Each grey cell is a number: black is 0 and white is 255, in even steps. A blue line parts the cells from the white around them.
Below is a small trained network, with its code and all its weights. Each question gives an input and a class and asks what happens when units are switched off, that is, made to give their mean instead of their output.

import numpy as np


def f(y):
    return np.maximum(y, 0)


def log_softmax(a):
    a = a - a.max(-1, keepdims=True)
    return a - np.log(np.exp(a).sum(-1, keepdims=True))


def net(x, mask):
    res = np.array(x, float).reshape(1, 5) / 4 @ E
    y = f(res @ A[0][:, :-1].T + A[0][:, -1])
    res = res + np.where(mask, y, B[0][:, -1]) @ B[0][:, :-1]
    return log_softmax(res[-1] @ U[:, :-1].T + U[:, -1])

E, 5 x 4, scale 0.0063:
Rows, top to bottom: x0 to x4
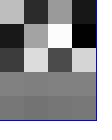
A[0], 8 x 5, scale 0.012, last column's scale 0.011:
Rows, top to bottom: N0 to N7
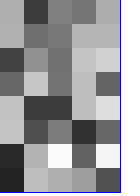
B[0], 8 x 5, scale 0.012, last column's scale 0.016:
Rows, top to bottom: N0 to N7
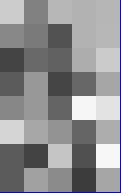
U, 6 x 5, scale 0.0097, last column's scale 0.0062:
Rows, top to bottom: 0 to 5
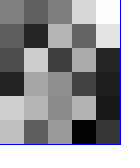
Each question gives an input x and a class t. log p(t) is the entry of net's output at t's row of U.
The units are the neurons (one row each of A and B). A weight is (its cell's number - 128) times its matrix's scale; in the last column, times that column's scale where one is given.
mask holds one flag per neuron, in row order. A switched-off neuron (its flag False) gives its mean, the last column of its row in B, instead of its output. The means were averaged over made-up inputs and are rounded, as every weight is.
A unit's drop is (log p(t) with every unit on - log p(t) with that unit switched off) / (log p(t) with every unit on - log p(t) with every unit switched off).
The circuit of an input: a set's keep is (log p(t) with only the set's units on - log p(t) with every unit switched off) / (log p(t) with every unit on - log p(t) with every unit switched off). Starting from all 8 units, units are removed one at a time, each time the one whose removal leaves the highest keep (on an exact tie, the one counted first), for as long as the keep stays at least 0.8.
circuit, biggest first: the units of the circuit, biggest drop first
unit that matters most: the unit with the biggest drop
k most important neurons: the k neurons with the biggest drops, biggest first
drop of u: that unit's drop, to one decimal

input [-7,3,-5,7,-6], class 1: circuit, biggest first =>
N6
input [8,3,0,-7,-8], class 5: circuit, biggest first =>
N5, N4
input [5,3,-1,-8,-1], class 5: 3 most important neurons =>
N4, N2, N5
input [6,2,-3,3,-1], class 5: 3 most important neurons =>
N5, N4, N2
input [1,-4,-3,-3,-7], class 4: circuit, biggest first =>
N6, N2
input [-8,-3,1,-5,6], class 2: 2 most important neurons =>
N3, N6
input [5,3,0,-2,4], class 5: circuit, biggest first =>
N4, N2
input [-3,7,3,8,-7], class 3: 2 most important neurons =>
N7, N0
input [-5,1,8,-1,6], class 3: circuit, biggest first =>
N4, N7
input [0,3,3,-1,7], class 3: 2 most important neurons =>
N0, N7
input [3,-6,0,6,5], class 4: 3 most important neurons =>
N6, N2, N0
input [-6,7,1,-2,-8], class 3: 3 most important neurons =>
N7, N0, N3
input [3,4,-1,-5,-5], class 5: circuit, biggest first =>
N4, N2
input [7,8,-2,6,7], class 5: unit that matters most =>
N5
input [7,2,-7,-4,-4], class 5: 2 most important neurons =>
N5, N4
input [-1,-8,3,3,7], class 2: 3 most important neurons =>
N6, N3, N0
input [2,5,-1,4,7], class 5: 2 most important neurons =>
N4, N2
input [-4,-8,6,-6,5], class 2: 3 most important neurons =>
N3, N6, N0
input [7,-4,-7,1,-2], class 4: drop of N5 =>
0.1
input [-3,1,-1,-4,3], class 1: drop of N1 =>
0.1
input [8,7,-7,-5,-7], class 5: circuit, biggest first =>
N5
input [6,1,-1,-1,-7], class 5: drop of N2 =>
0.2
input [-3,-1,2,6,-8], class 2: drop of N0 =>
0.3
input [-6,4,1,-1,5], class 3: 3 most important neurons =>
N7, N0, N3
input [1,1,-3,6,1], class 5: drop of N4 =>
0.5
